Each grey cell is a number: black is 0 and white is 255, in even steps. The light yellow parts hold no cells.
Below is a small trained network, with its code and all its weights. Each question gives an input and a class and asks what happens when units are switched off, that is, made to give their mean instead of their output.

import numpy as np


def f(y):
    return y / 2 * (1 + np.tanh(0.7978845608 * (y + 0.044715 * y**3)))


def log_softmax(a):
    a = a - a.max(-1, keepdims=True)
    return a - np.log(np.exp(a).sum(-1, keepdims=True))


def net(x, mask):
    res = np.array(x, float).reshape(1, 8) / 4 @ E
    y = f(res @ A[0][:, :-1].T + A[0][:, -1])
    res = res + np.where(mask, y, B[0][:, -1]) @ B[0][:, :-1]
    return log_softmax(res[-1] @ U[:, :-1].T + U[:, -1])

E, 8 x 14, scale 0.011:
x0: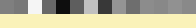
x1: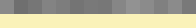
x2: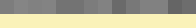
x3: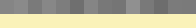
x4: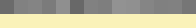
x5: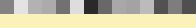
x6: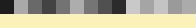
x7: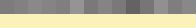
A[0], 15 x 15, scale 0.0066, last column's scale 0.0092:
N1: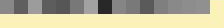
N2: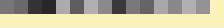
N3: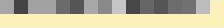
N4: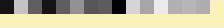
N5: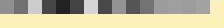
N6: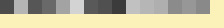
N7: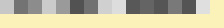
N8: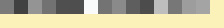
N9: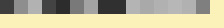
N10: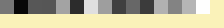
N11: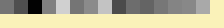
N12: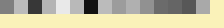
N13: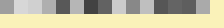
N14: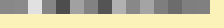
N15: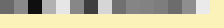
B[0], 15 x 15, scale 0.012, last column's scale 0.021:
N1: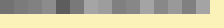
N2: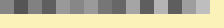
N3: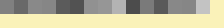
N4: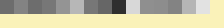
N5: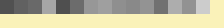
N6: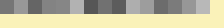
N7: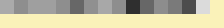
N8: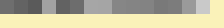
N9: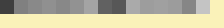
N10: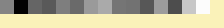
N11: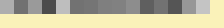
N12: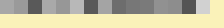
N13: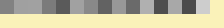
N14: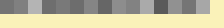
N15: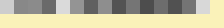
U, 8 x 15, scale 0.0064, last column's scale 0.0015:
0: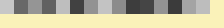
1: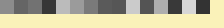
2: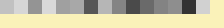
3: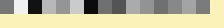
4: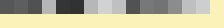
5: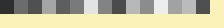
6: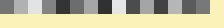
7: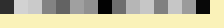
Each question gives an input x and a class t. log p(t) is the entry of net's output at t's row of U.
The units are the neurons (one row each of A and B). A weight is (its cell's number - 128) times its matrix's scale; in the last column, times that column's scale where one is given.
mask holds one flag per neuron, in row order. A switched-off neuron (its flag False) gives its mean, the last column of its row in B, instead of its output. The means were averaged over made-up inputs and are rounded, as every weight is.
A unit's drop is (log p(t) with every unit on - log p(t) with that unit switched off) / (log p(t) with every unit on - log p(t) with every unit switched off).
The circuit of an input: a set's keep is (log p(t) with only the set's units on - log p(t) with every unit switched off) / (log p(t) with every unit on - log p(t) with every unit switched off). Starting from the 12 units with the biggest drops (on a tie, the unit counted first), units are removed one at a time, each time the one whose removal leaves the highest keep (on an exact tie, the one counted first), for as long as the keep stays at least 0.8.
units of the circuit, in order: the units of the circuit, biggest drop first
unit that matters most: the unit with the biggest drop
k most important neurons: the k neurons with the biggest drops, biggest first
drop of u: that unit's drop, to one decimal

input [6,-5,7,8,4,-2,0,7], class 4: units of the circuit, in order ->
[N4 N5]
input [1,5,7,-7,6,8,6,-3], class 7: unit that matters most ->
N13
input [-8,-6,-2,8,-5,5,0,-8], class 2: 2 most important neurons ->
[N4 N15]
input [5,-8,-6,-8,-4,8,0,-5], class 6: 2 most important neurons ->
[N4 N13]
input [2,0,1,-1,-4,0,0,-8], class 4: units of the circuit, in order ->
[N4 N15]
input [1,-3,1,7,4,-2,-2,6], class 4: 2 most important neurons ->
[N15 N11]
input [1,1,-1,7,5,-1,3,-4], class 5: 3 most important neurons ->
[N15 N11 N9]
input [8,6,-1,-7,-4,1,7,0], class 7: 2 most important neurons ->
[N10 N14]
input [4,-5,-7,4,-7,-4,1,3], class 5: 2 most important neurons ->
[N7 N9]
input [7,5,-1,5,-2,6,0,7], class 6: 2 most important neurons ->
[N4 N13]
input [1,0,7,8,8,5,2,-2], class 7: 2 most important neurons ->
[N15 N13]
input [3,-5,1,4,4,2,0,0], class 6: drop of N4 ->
0.2
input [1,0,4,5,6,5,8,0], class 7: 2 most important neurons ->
[N9 N15]
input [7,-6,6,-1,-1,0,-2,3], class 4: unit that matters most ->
N5
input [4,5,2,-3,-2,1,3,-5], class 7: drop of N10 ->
0.5
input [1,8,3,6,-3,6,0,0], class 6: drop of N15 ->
0.2
